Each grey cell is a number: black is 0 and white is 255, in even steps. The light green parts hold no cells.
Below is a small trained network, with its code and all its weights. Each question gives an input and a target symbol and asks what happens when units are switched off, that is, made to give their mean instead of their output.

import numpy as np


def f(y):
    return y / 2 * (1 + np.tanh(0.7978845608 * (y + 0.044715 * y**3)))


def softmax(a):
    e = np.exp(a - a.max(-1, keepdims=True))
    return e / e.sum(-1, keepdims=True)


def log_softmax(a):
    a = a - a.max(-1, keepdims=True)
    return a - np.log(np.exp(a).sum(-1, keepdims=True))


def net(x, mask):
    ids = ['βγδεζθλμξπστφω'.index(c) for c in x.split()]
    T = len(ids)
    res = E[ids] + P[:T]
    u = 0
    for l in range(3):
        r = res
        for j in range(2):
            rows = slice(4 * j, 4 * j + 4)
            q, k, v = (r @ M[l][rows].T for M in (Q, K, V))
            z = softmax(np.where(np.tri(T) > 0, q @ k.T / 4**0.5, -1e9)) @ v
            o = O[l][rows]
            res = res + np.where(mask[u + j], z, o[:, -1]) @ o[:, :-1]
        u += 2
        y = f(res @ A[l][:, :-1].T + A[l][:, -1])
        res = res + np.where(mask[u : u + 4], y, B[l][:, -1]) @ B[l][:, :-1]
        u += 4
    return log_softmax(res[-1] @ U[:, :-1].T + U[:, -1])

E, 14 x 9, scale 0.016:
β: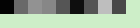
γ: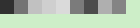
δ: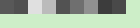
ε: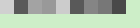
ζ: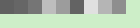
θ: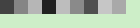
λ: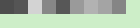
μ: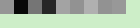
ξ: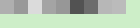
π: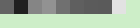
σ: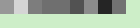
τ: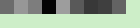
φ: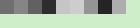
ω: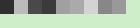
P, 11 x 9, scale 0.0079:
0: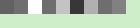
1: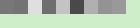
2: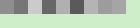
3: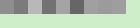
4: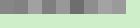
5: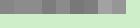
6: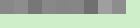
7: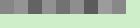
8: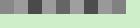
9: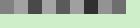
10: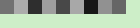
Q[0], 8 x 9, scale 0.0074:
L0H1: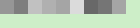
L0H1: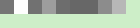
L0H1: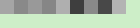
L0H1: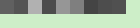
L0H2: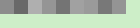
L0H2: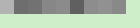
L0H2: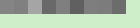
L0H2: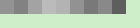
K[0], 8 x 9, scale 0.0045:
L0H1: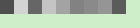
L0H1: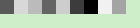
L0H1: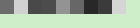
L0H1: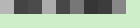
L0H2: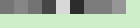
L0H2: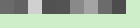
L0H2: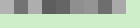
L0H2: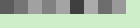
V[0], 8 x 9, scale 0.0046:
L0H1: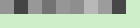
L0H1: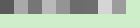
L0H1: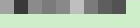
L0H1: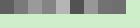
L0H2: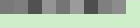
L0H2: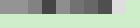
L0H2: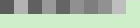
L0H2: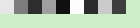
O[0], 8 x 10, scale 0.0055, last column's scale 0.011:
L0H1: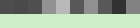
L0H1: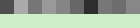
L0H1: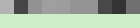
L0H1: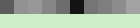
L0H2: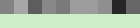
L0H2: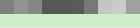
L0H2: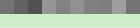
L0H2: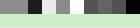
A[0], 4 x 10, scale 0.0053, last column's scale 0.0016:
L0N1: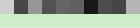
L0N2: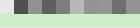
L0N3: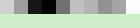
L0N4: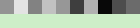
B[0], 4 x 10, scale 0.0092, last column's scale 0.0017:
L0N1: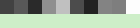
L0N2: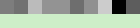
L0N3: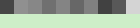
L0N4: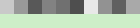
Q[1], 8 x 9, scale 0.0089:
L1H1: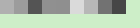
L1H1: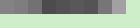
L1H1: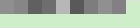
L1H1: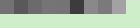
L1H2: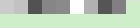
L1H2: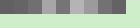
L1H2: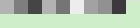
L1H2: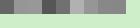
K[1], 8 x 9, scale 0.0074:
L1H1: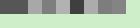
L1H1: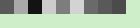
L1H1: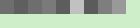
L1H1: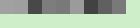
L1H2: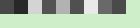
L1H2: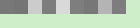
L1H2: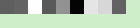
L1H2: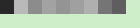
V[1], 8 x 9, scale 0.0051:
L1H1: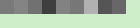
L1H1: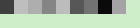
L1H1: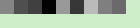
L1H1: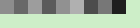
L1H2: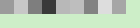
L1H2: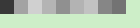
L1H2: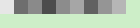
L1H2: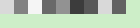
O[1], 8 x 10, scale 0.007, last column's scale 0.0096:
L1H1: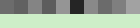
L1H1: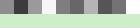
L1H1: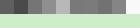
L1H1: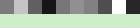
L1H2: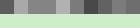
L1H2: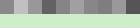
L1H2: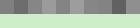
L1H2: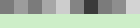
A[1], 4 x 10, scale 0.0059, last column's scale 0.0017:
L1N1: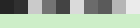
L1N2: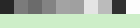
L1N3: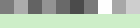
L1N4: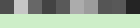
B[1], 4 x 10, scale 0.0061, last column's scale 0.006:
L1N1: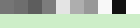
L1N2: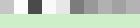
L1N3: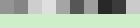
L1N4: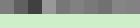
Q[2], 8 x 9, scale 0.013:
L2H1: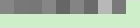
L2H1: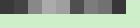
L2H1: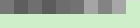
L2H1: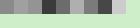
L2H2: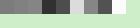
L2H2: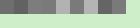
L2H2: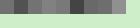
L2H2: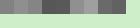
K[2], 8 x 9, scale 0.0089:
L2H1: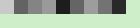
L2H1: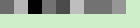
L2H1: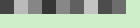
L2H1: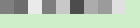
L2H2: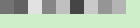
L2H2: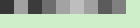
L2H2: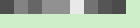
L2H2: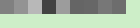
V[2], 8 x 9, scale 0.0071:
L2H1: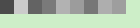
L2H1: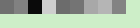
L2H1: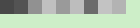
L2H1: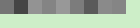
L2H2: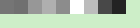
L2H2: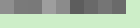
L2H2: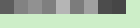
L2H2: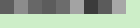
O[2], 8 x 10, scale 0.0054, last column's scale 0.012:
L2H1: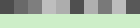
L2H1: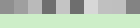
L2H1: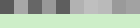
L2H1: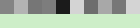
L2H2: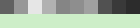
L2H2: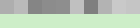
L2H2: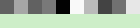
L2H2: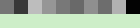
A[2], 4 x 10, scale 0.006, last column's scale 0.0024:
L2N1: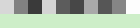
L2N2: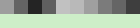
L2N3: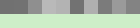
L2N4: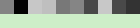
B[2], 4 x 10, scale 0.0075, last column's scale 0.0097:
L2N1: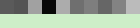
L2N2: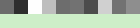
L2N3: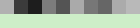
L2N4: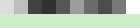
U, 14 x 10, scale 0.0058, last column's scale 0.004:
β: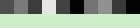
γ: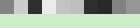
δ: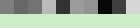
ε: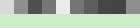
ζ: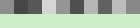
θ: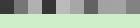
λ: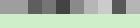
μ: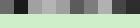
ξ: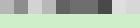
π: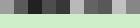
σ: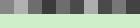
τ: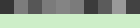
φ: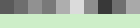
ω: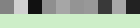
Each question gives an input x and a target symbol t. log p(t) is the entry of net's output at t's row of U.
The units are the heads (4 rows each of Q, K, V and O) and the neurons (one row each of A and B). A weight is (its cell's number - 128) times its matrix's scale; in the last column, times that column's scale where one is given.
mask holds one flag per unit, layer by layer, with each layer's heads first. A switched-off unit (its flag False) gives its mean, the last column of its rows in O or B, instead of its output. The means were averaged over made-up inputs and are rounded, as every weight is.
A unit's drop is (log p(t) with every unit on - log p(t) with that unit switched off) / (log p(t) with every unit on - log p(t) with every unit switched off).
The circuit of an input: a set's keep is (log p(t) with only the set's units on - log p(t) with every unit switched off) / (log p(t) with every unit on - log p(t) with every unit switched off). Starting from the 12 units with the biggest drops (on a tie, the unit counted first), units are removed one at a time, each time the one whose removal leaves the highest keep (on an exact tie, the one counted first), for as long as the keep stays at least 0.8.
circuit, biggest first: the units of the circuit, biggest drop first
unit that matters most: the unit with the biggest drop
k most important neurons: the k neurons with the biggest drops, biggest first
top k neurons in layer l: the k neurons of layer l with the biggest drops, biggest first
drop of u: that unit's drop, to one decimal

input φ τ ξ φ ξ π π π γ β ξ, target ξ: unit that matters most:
L1N1
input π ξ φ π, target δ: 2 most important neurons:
(L0N3, L0N1)
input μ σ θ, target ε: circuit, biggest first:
(L2H1, L0N4)
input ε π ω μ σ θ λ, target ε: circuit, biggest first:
(L2H1, L0N4, L1N1, L2N4)
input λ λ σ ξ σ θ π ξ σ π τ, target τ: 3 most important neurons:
(L2N4, L0N1, L2N3)
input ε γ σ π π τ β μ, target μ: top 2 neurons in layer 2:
(L2N2, L2N3)
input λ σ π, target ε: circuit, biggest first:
(L2H1, L0N4, L1N1)
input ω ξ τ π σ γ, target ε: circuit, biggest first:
(L2H1, L2N4)
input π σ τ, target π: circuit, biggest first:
(L2H2, L1N1, L0N1)
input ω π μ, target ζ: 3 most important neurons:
(L1N2, L2N3, L1N1)
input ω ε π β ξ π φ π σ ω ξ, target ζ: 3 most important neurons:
(L1N2, L1N3, L2N3)
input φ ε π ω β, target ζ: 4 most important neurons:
(L1N2, L2N3, L0N3, L1N3)
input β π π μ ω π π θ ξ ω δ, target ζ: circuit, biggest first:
(L2H1, L1N2)
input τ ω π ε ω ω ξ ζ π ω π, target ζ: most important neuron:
(L1N2)
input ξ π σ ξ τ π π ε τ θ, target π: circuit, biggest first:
(L2H2, L0N1, L1H1)
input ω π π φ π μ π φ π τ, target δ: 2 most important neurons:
(L1N1, L0N3)
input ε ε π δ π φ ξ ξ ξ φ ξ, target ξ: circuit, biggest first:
(L1N1, L2H2)
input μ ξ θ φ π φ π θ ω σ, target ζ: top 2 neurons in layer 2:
(L2N4, L2N3)
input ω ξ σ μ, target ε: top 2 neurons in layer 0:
(L0N2, L0N1)
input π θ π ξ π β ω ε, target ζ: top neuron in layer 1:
(L1N2)
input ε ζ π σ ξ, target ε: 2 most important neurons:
(L0N4, L2N4)
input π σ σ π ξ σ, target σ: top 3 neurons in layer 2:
(L2N1, L2N3, L2N2)
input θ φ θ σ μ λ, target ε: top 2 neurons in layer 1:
(L1N1, L1N2)
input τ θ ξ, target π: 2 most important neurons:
(L0N1, L1N2)
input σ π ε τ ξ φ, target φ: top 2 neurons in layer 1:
(L1N1, L1N3)
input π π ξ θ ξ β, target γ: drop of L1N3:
0.2
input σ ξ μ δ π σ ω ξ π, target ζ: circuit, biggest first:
(L2H1)
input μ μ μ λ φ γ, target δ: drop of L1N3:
-0.1
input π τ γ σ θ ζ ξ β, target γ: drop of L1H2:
0.5
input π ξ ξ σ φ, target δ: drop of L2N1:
0.1
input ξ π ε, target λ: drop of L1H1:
0.2
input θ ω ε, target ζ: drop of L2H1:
0.8
